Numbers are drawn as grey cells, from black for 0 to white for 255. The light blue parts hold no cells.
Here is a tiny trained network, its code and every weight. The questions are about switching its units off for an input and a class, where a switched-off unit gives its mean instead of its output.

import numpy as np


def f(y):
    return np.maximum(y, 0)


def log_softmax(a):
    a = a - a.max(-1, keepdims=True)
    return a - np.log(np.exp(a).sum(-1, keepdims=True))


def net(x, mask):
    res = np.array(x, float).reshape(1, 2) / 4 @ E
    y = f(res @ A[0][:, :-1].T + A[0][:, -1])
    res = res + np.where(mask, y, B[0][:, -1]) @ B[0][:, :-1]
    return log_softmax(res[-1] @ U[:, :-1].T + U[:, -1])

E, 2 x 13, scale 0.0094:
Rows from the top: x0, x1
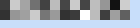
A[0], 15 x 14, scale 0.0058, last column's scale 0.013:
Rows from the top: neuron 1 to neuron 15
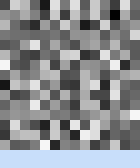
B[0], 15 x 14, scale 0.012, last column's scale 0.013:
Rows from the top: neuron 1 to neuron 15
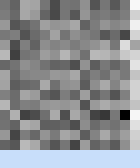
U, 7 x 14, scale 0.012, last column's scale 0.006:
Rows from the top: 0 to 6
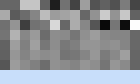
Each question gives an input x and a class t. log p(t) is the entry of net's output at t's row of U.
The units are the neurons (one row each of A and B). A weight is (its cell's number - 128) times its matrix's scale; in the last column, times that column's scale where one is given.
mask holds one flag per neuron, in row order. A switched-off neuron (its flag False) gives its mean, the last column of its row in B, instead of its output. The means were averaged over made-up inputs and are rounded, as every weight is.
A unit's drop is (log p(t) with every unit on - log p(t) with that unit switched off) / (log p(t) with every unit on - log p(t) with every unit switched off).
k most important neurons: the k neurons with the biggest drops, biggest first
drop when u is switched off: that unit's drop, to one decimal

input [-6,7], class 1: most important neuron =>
(neuron 11)
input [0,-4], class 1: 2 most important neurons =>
(neuron 6; neuron 3)
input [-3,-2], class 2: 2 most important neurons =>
(neuron 1; neuron 13)
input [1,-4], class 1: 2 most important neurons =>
(neuron 6; neuron 3)
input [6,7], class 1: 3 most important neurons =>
(neuron 9; neuron 14; neuron 11)
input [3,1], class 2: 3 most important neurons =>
(neuron 15; neuron 10; neuron 7)
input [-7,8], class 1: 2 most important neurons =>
(neuron 11; neuron 9)
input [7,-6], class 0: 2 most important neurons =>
(neuron 1; neuron 13)
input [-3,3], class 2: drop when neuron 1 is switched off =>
0.4
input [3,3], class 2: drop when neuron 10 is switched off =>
0.2
